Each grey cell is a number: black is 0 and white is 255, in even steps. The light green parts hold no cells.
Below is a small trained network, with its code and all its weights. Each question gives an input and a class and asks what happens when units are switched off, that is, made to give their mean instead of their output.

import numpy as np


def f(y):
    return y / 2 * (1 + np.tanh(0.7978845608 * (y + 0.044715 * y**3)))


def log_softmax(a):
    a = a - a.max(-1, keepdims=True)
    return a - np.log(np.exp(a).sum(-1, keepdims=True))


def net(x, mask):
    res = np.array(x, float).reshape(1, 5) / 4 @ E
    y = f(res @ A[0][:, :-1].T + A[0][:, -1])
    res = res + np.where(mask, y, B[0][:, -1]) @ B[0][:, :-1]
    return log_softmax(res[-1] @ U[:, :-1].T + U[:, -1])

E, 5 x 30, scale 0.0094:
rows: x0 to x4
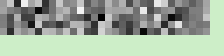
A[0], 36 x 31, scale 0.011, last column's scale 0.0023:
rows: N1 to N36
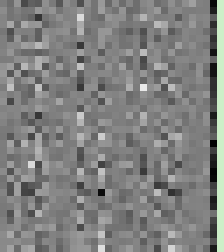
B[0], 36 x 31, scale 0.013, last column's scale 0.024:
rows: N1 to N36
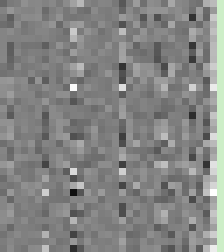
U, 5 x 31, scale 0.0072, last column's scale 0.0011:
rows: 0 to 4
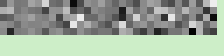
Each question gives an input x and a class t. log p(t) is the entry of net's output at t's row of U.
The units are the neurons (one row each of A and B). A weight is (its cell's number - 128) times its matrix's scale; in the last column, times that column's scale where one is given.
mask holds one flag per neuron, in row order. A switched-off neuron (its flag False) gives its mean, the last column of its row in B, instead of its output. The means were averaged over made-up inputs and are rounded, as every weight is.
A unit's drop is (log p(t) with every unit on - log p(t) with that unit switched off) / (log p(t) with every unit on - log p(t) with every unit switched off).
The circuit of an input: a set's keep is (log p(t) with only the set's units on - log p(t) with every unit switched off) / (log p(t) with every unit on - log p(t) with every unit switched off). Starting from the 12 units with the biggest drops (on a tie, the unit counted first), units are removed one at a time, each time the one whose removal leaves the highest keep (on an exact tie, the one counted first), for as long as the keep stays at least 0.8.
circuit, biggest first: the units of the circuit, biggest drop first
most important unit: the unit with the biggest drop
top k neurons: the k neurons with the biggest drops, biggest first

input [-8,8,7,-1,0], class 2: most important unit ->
N27
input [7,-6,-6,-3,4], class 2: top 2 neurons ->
[N10; N28]
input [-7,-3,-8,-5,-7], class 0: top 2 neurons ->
[N36; N34]
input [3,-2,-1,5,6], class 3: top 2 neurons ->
[N25; N24]
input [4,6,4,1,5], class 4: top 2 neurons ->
[N3; N13]
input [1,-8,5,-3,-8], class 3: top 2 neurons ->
[N13; N3]
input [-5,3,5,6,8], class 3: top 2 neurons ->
[N25; N5]
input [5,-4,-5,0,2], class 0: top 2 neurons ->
[N36; N27]
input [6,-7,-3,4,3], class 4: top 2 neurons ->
[N7; N9]
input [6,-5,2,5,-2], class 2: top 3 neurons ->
[N10; N21; N24]
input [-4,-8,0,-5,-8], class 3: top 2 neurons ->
[N13; N3]
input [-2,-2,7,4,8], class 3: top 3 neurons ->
[N25; N5; N32]
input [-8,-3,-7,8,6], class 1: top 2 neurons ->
[N20; N28]
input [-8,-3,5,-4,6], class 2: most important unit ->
N27
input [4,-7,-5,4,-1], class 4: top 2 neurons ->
[N28; N7]
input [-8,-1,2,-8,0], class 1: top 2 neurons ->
[N24; N12]
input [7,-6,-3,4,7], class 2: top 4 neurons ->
[N10; N21; N13; N4]
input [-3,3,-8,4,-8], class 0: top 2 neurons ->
[N36; N34]
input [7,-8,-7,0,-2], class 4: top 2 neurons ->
[N7; N28]
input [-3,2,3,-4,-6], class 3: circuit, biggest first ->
[N13]
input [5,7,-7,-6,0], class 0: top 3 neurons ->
[N36; N34; N26]
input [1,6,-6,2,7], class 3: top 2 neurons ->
[N25; N28]
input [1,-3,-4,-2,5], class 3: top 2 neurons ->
[N28; N25]
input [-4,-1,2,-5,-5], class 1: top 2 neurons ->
[N24; N25]
